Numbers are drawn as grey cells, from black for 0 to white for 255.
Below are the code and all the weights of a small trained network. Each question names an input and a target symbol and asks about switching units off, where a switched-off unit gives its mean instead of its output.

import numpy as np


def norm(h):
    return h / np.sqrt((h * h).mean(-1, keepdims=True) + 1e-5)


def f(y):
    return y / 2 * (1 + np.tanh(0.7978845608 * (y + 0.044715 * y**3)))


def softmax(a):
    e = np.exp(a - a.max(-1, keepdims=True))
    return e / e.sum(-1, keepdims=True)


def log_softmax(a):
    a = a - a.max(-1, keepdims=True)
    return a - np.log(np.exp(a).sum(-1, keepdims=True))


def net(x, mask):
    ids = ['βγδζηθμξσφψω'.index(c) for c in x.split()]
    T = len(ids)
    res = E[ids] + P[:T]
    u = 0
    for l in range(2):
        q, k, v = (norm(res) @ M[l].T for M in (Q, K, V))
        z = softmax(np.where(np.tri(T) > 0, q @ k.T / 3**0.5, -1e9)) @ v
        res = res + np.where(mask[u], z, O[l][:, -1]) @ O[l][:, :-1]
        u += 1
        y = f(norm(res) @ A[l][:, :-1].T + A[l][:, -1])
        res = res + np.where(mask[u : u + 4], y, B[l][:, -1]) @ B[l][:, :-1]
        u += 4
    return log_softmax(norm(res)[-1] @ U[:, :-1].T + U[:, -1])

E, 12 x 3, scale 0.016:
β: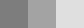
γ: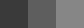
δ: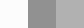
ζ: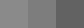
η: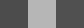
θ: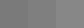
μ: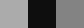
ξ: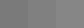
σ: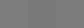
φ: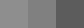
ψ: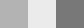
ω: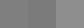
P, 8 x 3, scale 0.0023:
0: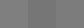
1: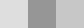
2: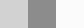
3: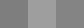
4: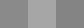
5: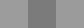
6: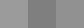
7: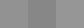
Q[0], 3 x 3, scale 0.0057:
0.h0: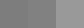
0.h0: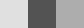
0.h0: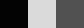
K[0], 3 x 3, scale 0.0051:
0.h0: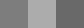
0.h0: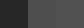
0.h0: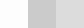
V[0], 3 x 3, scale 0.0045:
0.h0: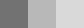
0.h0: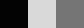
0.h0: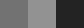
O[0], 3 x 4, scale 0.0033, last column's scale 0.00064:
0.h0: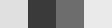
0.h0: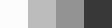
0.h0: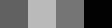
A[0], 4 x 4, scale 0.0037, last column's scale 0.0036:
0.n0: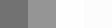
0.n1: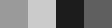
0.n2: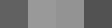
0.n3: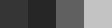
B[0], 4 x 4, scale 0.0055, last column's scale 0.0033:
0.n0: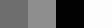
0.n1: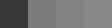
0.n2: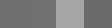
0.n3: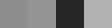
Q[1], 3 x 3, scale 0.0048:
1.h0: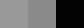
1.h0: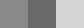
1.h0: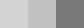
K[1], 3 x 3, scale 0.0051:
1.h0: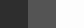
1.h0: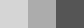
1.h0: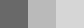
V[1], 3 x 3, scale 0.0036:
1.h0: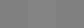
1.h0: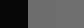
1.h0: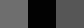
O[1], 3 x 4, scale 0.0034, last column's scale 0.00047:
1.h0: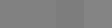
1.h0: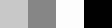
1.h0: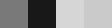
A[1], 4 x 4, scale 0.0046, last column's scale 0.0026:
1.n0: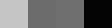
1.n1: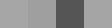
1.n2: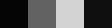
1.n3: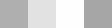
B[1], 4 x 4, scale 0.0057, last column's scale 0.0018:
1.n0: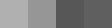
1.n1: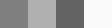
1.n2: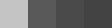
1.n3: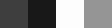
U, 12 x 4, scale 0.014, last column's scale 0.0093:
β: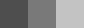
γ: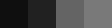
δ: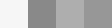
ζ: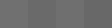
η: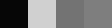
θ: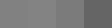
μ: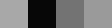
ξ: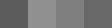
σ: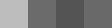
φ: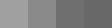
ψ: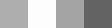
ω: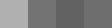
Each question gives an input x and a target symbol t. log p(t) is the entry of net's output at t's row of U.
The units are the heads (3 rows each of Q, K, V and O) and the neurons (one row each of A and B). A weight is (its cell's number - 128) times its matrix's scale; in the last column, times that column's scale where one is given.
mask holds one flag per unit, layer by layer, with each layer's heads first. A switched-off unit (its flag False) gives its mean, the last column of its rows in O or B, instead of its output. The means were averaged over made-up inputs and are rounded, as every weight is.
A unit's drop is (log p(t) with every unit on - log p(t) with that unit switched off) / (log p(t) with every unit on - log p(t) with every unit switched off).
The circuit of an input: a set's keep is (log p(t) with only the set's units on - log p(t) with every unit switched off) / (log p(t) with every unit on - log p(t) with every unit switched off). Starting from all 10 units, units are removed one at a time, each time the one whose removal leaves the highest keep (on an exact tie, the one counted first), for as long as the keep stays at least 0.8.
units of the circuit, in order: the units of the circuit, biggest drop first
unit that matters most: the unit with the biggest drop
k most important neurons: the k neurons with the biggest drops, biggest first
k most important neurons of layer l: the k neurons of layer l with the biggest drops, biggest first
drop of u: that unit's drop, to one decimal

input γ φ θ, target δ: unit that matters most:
0.n0
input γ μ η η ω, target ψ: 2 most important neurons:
(0.n0; 0.n3)
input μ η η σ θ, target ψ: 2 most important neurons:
(0.n0; 0.n3)
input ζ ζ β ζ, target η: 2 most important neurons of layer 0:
(0.n1; 0.n0)
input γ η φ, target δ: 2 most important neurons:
(0.n0; 1.n3)
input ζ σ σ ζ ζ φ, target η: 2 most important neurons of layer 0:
(0.n1; 0.n0)
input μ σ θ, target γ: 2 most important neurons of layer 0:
(0.n0; 0.n3)
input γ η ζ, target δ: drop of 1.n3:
0.2
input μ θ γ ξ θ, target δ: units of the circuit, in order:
(0.h0; 1.h0)
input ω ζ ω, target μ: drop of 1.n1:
0.1
